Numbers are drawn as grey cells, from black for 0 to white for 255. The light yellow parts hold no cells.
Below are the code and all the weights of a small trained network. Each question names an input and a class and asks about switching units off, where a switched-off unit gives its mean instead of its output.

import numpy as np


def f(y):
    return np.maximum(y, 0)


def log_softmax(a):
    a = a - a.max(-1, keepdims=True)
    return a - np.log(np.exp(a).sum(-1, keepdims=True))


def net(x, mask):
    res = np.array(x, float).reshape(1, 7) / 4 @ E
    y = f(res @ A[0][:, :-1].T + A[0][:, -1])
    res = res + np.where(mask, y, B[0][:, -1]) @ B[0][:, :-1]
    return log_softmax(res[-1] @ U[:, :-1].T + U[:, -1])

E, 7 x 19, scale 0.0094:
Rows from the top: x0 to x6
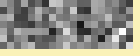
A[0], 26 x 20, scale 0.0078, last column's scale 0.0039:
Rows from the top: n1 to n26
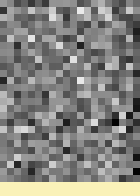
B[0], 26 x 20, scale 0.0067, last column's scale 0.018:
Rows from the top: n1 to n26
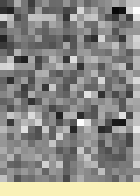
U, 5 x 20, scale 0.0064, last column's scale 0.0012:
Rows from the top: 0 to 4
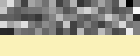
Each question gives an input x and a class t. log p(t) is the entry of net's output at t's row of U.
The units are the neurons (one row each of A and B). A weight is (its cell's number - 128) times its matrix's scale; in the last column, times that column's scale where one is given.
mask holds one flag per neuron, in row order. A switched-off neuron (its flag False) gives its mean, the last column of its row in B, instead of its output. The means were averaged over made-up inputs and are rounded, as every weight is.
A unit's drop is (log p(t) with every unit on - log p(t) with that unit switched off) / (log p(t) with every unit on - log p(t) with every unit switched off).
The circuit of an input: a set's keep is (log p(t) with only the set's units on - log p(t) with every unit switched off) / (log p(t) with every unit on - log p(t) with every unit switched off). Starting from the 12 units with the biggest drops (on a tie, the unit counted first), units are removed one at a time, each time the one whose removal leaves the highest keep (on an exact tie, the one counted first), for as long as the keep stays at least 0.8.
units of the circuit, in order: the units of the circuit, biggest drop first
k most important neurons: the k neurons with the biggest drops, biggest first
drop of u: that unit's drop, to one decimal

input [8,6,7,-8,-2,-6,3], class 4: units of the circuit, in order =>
(n6)
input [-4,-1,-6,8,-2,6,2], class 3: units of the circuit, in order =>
(n10 n2)
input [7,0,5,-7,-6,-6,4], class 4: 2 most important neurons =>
(n6 n2)
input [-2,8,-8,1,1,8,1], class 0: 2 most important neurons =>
(n2 n10)
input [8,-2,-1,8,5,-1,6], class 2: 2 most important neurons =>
(n2 n18)
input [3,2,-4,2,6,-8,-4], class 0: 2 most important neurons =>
(n2 n17)
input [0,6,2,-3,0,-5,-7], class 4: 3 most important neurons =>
(n18 n3 n10)
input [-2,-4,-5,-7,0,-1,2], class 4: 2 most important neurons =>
(n2 n6)
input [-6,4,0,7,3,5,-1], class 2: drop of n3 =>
0.2
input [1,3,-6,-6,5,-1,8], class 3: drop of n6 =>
0.0
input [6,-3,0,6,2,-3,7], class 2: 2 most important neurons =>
(n2 n18)
